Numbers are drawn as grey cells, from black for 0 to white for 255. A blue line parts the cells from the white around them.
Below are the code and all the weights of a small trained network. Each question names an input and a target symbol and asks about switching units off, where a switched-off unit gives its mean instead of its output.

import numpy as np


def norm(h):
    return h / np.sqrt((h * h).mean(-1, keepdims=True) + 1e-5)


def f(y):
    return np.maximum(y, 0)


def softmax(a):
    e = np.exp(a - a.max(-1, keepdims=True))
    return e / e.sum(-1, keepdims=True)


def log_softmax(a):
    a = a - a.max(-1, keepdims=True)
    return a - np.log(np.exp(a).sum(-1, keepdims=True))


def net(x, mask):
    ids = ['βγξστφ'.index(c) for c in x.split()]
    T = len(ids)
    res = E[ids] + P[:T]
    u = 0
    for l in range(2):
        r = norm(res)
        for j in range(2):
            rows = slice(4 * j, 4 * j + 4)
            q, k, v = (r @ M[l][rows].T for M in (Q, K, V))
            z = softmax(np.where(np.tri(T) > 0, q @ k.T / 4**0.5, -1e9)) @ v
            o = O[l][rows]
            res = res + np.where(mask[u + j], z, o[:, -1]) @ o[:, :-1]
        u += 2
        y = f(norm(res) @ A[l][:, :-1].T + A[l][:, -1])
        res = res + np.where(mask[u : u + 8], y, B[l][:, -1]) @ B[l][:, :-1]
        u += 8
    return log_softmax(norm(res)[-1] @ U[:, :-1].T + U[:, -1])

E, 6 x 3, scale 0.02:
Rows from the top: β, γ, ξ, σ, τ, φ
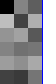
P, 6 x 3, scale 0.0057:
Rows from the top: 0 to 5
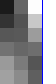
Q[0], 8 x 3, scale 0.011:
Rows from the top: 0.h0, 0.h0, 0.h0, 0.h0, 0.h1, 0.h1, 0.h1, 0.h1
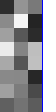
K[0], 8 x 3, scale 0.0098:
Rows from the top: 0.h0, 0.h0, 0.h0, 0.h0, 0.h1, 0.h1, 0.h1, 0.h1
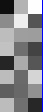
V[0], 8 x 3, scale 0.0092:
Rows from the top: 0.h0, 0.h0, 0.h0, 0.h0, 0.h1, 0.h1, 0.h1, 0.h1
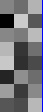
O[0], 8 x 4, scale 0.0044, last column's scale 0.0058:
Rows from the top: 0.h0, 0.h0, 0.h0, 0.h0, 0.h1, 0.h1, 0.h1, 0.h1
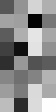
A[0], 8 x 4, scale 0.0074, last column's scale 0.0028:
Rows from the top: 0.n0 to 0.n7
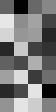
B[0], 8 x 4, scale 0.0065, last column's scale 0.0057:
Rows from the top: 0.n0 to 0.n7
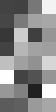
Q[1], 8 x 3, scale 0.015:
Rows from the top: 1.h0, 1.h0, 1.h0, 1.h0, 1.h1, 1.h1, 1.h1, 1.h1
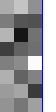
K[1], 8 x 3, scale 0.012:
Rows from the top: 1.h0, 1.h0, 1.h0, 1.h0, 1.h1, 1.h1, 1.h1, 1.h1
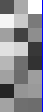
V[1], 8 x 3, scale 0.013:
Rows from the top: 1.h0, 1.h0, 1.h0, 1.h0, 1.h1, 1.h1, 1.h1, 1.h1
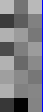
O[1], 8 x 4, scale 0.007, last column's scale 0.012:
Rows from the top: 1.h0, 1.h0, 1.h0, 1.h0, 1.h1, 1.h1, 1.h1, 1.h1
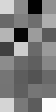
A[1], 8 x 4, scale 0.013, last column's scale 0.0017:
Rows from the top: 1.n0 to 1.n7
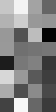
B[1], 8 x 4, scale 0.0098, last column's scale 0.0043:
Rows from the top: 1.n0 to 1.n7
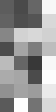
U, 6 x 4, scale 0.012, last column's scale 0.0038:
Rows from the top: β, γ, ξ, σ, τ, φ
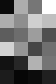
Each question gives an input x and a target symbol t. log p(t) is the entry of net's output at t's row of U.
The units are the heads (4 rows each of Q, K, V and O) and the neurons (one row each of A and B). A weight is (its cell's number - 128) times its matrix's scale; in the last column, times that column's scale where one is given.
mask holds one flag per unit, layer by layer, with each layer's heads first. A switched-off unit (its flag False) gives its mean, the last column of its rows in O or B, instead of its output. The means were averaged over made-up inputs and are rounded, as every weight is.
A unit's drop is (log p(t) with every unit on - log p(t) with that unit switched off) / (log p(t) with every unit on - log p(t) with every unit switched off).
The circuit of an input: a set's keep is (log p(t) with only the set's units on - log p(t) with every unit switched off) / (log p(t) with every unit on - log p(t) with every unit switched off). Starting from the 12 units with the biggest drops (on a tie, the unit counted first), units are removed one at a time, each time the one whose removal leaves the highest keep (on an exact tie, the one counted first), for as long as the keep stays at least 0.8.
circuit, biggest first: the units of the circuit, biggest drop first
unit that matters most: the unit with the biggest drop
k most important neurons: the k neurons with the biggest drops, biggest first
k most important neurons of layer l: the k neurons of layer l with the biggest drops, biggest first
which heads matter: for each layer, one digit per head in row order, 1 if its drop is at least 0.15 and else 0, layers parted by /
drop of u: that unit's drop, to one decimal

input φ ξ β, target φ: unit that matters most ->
0.h0
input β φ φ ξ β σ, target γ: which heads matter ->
00 / 10
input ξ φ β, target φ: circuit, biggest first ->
[1.h0 0.h0]
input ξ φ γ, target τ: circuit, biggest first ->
[1.h1 0.h0]
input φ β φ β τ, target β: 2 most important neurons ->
[1.n7 0.n2]
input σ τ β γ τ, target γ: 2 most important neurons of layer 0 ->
[0.n3 0.n6]
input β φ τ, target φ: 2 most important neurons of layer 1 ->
[1.n0 1.n1]
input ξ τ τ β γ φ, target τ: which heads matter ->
00 / 10
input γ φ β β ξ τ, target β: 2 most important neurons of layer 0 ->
[0.n6 0.n1]
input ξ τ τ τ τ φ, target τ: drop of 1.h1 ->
0.2
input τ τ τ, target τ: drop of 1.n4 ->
0.2
